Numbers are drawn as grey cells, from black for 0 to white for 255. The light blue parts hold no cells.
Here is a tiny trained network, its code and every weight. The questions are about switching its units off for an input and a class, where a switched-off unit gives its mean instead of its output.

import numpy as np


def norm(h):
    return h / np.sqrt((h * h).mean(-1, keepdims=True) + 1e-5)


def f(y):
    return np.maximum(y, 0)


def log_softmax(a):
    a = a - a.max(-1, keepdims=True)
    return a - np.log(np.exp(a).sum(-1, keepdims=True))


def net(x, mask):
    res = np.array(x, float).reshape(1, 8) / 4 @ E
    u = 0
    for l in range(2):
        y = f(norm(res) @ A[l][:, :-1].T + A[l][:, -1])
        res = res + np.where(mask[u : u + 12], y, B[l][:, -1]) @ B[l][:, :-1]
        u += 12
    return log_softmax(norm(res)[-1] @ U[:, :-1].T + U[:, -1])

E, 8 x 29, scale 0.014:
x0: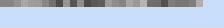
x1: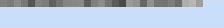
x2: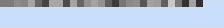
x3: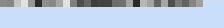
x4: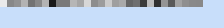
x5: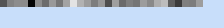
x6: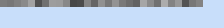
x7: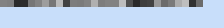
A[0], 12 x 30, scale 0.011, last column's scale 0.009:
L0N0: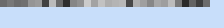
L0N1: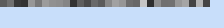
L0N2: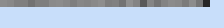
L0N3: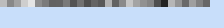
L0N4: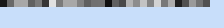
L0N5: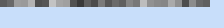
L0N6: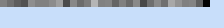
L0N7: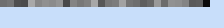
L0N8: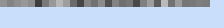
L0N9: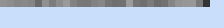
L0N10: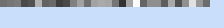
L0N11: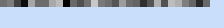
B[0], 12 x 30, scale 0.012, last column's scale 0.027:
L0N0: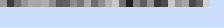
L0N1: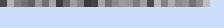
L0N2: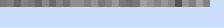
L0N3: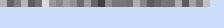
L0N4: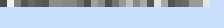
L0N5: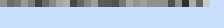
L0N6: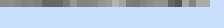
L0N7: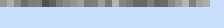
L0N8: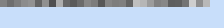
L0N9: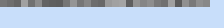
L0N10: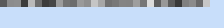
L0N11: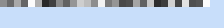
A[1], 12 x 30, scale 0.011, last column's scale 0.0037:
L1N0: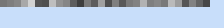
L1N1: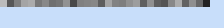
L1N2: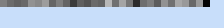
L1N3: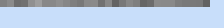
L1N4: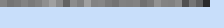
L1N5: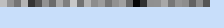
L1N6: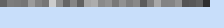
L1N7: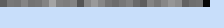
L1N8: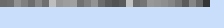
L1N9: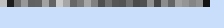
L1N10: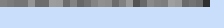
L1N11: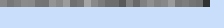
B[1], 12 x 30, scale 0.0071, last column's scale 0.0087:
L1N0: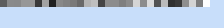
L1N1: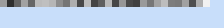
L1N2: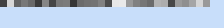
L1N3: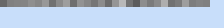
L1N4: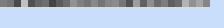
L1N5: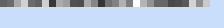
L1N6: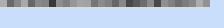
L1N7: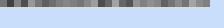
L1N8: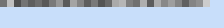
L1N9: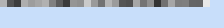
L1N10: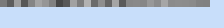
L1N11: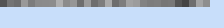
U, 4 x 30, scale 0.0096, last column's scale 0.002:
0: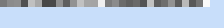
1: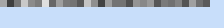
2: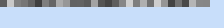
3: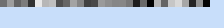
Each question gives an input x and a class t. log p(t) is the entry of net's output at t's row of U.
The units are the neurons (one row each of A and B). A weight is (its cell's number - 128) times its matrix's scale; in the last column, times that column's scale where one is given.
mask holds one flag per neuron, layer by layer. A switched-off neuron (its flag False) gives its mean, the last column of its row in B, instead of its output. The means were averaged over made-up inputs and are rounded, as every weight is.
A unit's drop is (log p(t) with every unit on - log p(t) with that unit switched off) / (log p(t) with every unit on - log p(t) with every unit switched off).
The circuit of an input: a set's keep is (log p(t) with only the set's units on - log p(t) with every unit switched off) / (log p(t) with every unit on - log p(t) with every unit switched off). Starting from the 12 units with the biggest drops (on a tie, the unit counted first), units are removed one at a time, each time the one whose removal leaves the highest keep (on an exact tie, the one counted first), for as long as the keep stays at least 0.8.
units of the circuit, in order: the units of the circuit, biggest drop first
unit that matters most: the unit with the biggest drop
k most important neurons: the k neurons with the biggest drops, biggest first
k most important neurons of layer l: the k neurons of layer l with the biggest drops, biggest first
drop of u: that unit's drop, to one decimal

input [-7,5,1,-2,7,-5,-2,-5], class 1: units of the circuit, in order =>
L0N11
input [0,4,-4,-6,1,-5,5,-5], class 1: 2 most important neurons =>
L0N3, L0N11
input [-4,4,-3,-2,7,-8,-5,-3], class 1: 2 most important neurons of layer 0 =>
L0N11, L0N3
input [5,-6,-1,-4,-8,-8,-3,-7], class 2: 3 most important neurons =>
L0N4, L0N1, L0N11
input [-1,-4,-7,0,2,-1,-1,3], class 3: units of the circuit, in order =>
L0N1, L0N11
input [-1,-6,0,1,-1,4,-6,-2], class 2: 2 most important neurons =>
L0N4, L0N11
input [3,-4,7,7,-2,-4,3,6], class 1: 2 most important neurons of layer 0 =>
L0N5, L0N3
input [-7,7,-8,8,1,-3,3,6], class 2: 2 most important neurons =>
L0N11, L0N1
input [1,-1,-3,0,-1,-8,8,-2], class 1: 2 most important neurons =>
L0N4, L0N3
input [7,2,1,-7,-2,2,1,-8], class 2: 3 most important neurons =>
L0N11, L0N4, L0N3
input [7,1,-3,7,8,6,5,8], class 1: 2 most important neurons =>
L0N4, L0N11
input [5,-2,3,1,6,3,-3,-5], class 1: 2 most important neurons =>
L0N4, L0N11
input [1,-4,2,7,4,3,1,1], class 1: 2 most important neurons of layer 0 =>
L0N4, L0N1
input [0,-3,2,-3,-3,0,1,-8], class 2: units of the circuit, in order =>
L0N4
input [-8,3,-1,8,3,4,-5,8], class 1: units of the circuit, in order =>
L0N4, L0N11
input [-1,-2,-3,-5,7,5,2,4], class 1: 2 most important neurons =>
L0N11, L1N5
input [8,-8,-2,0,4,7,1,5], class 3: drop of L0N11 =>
0.3
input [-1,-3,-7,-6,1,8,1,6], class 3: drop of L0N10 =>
0.2
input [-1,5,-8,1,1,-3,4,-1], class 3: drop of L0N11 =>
0.3
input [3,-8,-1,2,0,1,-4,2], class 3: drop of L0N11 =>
0.1
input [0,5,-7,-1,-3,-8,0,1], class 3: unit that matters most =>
L0N1
